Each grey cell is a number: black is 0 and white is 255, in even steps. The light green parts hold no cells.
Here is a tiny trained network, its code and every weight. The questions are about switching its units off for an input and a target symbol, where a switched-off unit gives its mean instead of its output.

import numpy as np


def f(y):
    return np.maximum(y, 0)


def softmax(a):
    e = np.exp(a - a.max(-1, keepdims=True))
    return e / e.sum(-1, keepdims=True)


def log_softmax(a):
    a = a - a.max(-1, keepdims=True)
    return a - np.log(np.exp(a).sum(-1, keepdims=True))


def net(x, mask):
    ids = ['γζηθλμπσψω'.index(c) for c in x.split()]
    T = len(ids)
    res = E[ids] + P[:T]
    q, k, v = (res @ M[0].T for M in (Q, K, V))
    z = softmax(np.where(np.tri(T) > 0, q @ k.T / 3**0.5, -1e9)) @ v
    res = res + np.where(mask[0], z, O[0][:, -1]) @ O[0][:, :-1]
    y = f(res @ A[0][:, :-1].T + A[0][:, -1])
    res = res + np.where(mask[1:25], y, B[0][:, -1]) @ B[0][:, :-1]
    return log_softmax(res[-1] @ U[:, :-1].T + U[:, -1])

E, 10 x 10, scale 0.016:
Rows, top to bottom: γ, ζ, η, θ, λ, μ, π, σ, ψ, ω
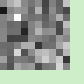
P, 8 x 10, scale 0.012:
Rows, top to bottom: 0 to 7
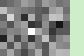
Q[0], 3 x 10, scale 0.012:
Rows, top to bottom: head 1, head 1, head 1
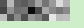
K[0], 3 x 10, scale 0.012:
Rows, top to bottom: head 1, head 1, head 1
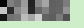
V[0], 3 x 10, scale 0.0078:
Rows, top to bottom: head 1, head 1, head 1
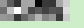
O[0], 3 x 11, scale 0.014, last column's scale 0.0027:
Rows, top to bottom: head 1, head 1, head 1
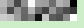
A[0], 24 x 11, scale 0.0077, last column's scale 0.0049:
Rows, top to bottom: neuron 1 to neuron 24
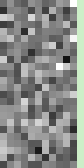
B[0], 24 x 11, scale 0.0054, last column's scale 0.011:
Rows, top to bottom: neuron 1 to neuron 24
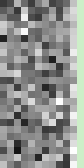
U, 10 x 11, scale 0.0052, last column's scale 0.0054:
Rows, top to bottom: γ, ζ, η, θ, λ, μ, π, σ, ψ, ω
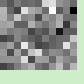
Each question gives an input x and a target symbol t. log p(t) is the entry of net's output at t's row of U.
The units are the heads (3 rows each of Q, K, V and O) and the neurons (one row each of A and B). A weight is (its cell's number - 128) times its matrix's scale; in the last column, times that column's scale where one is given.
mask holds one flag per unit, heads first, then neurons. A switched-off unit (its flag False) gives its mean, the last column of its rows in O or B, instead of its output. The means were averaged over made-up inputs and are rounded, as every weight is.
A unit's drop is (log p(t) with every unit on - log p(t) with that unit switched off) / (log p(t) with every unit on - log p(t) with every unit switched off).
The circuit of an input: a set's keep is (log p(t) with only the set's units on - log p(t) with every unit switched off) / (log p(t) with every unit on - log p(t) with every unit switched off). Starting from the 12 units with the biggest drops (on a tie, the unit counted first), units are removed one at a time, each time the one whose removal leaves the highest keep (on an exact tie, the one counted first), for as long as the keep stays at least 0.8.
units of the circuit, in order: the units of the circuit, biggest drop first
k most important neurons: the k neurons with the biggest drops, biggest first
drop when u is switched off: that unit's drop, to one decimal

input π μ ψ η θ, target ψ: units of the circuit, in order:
(head 1; neuron 14)
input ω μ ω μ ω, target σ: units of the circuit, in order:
(head 1; neuron 10)
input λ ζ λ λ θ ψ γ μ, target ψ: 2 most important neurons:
(neuron 14; neuron 18)
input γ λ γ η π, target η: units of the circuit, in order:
(head 1; neuron 23; neuron 5)
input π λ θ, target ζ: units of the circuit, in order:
(head 1; neuron 3)
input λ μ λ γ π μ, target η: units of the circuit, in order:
(head 1; neuron 23; neuron 5; neuron 22)
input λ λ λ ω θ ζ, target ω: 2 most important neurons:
(neuron 15; neuron 24)
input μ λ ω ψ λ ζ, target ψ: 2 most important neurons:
(neuron 14; neuron 8)
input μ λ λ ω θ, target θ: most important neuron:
(neuron 17)
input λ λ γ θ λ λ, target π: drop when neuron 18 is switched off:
0.1
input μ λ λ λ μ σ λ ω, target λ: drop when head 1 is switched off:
0.8
